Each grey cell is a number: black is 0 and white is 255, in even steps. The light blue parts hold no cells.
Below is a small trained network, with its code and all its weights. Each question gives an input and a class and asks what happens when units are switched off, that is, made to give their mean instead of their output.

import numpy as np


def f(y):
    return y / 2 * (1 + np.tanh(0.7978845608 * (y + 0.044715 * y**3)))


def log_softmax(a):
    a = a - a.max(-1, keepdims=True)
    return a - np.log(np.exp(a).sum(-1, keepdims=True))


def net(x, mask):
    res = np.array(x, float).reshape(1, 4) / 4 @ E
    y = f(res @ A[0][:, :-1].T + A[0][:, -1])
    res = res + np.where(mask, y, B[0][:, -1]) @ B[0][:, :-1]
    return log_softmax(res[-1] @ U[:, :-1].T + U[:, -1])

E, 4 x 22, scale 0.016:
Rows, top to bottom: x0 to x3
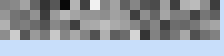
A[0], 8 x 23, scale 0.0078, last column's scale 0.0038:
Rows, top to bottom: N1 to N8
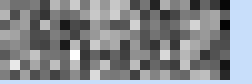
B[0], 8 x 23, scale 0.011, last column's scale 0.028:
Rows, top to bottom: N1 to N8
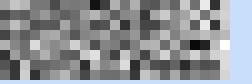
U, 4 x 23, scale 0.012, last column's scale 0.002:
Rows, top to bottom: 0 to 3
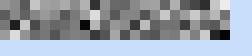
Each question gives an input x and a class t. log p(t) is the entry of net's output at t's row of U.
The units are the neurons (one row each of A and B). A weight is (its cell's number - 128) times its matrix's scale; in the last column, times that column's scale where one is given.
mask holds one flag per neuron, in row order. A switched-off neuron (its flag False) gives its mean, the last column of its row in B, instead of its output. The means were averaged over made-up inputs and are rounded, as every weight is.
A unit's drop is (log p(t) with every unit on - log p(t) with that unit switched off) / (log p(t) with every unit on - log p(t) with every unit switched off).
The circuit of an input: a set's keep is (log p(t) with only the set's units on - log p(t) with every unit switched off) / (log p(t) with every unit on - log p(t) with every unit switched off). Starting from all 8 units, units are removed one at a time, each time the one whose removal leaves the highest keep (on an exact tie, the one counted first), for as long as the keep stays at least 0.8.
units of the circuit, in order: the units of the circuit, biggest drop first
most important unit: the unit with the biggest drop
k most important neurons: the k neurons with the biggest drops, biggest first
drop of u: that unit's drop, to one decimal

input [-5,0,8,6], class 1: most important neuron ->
N5
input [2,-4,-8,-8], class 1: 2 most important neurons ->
N6; N7
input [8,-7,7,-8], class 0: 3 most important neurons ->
N5; N7; N6
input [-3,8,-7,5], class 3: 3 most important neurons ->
N1; N2; N4
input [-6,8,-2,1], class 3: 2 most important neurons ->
N5; N1
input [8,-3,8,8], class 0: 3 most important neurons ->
N5; N6; N8
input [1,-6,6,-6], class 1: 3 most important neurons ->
N7; N2; N1
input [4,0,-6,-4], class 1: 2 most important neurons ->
N6; N7
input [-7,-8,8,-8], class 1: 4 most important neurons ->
N5; N7; N1; N8
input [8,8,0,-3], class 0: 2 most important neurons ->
N5; N3
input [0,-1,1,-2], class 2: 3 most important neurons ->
N5; N6; N1
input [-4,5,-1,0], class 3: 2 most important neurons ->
N5; N7
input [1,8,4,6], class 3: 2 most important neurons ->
N1; N8
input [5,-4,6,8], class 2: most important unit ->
N7
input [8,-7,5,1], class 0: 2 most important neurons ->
N5; N1
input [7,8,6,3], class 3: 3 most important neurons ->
N1; N6; N4
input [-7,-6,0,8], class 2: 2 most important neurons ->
N5; N7
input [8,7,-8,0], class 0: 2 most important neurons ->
N5; N2
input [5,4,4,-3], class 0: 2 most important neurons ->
N5; N6
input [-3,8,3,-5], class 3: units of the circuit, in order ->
N1
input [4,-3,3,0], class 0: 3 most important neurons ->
N5; N6; N1
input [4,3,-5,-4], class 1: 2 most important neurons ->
N6; N7
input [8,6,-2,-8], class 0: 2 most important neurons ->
N5; N7
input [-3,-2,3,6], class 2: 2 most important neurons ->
N5; N7
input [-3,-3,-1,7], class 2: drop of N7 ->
0.2
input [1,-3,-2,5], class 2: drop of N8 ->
0.0
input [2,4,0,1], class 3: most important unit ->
N1
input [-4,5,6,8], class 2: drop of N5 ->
0.1
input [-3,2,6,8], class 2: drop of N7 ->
1.2
